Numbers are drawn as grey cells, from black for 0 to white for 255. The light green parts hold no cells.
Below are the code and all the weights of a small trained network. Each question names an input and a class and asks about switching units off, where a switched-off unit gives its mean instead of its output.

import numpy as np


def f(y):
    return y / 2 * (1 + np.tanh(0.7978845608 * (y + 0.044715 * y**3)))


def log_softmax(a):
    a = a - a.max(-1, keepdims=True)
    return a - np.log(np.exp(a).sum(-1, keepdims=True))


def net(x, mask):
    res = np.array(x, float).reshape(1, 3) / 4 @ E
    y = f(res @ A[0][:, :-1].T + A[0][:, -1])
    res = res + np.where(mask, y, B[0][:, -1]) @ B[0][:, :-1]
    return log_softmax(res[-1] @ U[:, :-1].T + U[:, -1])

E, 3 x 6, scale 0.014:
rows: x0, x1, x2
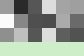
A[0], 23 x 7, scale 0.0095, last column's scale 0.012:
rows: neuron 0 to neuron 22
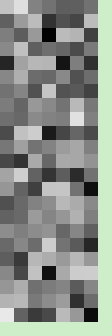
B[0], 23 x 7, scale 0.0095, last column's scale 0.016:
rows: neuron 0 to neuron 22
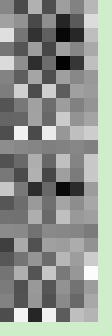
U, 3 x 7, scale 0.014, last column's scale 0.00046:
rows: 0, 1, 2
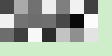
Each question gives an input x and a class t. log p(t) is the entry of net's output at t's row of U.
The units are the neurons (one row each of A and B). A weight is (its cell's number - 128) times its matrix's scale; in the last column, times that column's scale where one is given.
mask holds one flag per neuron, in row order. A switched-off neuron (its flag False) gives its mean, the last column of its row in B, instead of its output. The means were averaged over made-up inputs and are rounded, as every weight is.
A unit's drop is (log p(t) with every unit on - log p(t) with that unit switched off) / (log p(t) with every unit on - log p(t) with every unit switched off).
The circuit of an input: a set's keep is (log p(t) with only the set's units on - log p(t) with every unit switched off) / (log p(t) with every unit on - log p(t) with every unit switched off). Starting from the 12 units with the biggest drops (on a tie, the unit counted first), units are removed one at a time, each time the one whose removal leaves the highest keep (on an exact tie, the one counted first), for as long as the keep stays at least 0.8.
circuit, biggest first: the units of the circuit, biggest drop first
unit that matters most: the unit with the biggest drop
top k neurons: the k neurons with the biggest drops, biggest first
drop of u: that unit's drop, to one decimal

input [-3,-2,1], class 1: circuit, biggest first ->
(neuron 22)
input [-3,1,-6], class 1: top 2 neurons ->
(neuron 2; neuron 22)
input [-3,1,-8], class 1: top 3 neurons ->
(neuron 2; neuron 1; neuron 22)
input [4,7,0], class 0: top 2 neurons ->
(neuron 22; neuron 2)
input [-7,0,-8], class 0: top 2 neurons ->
(neuron 9; neuron 19)
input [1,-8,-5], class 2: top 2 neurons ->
(neuron 11; neuron 22)
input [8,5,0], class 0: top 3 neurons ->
(neuron 22; neuron 2; neuron 4)
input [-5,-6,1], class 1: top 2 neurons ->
(neuron 4; neuron 1)
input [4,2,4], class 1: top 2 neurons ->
(neuron 9; neuron 13)
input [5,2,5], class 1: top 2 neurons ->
(neuron 13; neuron 9)
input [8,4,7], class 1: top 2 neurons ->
(neuron 13; neuron 9)
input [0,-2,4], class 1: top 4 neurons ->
(neuron 9; neuron 19; neuron 22; neuron 18)
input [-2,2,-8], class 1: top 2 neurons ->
(neuron 2; neuron 1)
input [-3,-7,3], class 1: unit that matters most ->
neuron 4
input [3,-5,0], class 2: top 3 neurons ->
(neuron 9; neuron 19; neuron 22)
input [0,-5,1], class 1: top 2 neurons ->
(neuron 4; neuron 9)
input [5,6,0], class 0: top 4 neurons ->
(neuron 22; neuron 2; neuron 4; neuron 1)
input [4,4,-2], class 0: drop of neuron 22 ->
0.1
